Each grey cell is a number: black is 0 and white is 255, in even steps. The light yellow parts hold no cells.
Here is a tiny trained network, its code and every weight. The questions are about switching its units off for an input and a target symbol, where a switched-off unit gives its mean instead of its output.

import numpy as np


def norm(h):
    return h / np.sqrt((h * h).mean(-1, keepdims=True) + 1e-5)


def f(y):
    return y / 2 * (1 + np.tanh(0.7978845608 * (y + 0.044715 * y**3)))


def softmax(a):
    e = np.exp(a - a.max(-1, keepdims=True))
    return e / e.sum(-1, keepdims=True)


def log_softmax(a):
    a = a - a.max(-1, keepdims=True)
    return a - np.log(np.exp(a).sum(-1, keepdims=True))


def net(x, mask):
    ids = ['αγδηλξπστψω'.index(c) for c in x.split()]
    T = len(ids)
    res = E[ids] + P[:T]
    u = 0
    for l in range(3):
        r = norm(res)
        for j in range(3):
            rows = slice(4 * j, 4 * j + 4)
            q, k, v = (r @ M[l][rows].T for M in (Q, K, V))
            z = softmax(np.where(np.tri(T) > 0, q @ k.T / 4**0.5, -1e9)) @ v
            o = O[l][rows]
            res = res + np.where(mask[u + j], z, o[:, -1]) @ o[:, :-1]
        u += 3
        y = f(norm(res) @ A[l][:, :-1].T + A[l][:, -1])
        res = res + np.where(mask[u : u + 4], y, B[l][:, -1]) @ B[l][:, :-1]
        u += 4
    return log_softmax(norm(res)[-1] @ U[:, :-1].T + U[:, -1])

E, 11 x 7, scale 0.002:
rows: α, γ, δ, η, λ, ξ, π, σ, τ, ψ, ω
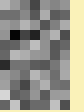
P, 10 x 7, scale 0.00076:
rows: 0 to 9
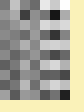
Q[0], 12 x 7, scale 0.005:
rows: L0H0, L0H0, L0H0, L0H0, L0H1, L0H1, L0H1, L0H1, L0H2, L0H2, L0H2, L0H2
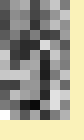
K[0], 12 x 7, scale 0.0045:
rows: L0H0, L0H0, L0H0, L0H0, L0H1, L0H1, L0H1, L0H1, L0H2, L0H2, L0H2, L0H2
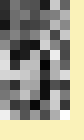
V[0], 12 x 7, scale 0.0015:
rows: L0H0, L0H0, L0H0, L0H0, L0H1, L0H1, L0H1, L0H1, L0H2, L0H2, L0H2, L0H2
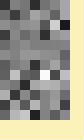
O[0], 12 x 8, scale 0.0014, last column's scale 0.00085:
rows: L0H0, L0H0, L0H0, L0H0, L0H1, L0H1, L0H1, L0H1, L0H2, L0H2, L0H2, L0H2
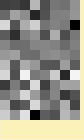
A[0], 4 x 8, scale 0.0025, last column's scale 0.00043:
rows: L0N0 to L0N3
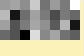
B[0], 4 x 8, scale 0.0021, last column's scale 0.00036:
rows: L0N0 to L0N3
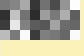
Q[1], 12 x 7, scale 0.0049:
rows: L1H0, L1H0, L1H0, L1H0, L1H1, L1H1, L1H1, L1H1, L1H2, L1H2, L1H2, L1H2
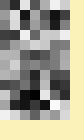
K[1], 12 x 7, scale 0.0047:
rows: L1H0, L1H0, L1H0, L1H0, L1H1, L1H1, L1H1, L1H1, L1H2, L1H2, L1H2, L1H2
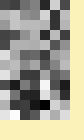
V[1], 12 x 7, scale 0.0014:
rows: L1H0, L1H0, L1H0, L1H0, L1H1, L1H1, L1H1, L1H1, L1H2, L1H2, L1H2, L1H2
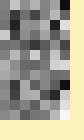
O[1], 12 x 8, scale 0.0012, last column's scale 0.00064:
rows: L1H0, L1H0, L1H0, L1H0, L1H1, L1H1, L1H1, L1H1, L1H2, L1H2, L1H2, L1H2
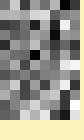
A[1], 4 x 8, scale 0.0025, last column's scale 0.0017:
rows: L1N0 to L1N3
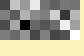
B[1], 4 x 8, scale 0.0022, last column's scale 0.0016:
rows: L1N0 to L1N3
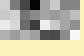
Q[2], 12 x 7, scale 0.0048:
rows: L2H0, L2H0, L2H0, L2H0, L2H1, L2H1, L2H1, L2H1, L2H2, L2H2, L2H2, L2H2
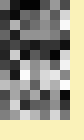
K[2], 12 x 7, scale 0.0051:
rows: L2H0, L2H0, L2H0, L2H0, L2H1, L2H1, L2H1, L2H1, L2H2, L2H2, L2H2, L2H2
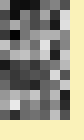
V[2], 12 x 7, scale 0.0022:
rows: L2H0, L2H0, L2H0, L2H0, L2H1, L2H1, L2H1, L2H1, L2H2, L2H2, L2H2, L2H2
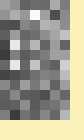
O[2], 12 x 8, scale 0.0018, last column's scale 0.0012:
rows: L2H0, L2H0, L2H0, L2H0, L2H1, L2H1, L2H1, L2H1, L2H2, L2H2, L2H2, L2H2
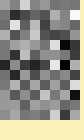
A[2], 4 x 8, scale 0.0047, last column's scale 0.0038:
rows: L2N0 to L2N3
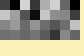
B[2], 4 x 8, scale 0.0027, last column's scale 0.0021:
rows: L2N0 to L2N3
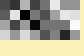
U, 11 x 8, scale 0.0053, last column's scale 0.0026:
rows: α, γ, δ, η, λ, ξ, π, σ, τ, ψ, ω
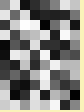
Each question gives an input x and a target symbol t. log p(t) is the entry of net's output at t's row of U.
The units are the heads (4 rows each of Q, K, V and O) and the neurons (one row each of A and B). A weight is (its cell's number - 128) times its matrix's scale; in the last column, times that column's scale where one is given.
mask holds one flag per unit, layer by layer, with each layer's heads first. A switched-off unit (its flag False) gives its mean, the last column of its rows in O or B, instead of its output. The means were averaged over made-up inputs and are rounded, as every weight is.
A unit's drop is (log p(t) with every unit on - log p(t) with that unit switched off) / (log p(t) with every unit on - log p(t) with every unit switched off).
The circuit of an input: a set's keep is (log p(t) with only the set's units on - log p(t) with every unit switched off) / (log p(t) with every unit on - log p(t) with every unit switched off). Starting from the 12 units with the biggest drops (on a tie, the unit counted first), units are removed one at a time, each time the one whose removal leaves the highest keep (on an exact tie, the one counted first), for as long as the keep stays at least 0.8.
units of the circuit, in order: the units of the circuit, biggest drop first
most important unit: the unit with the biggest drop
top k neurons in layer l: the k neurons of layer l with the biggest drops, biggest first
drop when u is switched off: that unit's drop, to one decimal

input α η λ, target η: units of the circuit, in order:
L2H1
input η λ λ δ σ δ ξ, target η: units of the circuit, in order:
L2H1, L0N1
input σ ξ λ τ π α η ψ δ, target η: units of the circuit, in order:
L2H1, L1H2
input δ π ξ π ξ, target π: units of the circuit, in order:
L2H1, L2N0
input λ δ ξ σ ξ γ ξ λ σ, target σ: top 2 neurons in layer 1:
L1N2, L1N3
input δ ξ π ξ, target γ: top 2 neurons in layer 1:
L1N1, L1N3
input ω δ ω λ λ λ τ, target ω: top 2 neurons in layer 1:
L1N1, L1N2
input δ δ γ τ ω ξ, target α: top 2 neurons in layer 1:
L1N0, L1N2
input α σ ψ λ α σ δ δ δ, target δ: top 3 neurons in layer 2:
L2N2, L2N1, L2N0
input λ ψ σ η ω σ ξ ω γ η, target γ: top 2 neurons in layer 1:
L1N0, L1N2
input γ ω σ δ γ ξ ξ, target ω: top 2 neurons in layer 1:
L1N2, L1N1
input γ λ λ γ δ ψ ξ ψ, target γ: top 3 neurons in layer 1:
L1N0, L1N1, L1N3
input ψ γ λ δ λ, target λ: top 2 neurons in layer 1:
L1N2, L1N1
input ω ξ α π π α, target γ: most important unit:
L0H2
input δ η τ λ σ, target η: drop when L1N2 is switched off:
0.2
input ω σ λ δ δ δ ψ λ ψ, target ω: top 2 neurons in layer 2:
L2N1, L2N0
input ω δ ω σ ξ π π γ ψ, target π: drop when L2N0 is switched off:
0.3
